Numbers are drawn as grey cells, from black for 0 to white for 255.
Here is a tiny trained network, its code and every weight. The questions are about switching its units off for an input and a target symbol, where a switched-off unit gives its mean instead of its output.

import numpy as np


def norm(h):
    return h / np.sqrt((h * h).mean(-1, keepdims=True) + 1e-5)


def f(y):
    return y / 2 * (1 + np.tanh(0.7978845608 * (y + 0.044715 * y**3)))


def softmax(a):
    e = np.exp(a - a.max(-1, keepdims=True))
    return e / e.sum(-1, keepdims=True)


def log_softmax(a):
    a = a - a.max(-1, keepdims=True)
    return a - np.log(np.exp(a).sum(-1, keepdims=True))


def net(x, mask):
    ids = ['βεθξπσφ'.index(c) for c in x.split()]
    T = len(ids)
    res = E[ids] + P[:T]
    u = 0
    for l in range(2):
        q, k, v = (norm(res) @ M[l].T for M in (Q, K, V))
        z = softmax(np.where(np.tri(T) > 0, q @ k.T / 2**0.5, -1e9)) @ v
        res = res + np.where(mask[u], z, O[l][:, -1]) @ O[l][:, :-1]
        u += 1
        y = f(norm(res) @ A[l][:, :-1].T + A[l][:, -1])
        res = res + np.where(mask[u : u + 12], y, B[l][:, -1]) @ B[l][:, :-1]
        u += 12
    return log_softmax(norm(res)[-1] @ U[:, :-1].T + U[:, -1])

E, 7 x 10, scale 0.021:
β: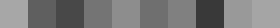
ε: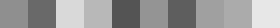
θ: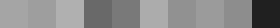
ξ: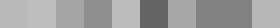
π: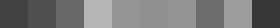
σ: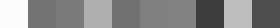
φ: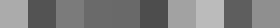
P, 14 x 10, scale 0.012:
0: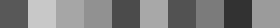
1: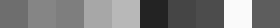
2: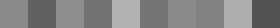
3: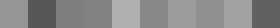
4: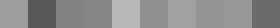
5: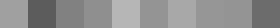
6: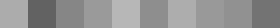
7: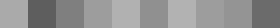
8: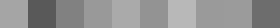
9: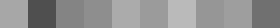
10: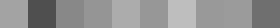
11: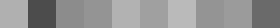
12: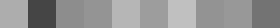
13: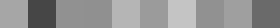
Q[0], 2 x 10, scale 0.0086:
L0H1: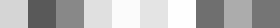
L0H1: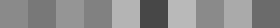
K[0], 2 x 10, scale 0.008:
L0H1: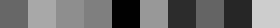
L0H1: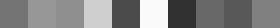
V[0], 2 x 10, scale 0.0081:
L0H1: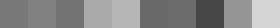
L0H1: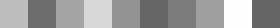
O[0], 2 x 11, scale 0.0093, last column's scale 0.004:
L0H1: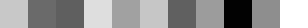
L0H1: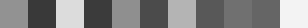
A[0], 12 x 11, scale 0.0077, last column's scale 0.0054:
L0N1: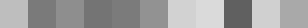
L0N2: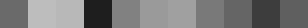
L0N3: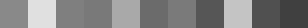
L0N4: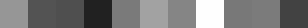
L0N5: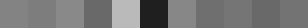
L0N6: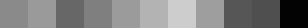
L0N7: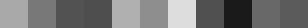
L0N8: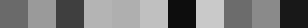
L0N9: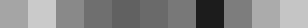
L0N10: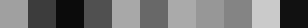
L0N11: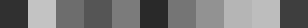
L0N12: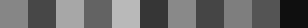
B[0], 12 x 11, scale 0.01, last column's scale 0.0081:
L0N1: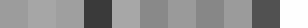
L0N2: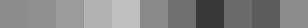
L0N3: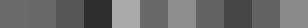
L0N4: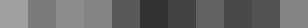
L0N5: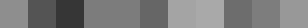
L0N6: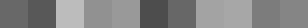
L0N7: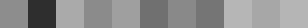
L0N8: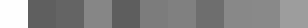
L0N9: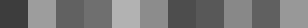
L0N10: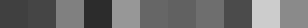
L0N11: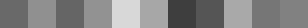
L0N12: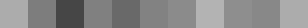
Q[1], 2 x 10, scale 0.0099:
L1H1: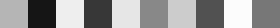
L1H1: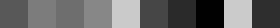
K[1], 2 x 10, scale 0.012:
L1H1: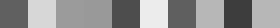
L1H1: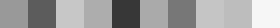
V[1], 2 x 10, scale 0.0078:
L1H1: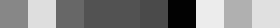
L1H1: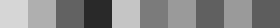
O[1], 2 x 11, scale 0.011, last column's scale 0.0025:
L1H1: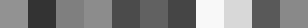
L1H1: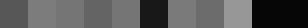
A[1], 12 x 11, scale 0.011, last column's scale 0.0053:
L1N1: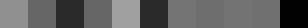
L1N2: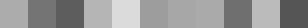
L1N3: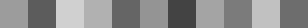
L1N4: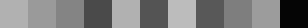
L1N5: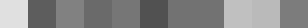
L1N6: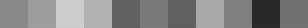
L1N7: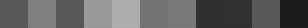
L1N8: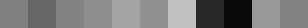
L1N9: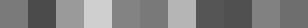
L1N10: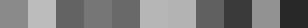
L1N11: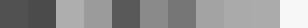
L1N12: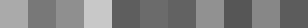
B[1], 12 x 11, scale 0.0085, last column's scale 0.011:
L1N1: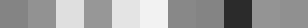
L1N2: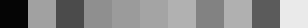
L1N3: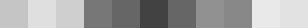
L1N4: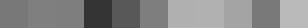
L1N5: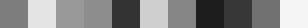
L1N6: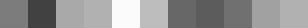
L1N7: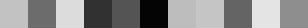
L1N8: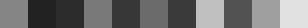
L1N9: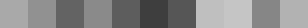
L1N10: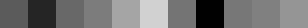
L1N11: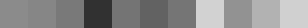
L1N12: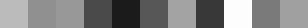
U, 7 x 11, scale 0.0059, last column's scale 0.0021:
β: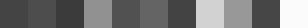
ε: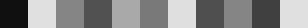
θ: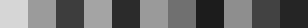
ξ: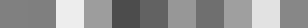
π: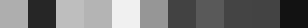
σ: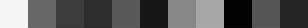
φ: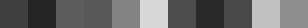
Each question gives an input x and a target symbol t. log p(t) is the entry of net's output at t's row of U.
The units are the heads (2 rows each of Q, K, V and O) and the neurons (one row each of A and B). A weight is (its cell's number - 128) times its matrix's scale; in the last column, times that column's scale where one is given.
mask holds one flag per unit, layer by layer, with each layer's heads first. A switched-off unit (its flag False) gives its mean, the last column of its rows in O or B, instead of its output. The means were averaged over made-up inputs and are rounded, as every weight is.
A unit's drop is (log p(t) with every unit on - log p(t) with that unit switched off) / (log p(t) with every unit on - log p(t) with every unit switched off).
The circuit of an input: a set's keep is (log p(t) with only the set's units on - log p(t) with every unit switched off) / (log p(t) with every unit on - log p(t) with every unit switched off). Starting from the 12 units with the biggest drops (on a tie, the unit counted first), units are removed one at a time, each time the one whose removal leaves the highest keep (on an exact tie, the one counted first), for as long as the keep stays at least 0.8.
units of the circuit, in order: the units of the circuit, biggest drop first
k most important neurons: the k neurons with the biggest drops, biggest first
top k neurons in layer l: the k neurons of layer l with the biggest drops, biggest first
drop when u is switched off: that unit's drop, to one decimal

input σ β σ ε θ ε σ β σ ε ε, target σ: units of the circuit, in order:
[L1H1 L1N8]
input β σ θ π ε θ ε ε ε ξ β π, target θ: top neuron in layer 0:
[L0N8]
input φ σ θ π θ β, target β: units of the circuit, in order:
[L0H1 L1H1]
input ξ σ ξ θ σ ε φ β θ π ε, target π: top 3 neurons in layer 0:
[L0N1 L0N8 L0N7]
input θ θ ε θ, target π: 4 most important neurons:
[L0N2 L1N6 L1N2 L0N1]
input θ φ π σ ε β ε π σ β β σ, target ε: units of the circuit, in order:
[L0H1 L1N8]
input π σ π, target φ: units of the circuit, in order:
[L1H1 L1N8]
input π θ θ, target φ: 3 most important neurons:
[L0N1 L1N10 L1N8]
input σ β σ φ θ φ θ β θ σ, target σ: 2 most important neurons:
[L1N8 L1N7]
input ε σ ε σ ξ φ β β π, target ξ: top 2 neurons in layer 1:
[L1N3 L1N8]
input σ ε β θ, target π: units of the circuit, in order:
[L0N2 L1N6]
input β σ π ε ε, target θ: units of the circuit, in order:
[L0H1 L0N8 L1N12]
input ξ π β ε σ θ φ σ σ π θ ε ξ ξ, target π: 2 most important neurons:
[L0N1 L1N6]
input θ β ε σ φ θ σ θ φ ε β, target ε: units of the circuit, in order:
[L0H1]
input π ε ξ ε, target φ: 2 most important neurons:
[L1N10 L1N8]
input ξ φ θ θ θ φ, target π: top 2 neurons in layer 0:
[L0N1 L0N4]
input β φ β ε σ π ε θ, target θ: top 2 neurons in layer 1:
[L1N12 L1N1]
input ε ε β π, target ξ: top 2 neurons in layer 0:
[L0N3 L0N9]
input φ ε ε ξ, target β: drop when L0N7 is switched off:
0.1
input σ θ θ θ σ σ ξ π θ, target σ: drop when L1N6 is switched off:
0.0
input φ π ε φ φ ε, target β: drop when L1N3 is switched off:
-0.1
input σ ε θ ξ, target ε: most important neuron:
[L0N7]
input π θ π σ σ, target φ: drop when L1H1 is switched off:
0.9
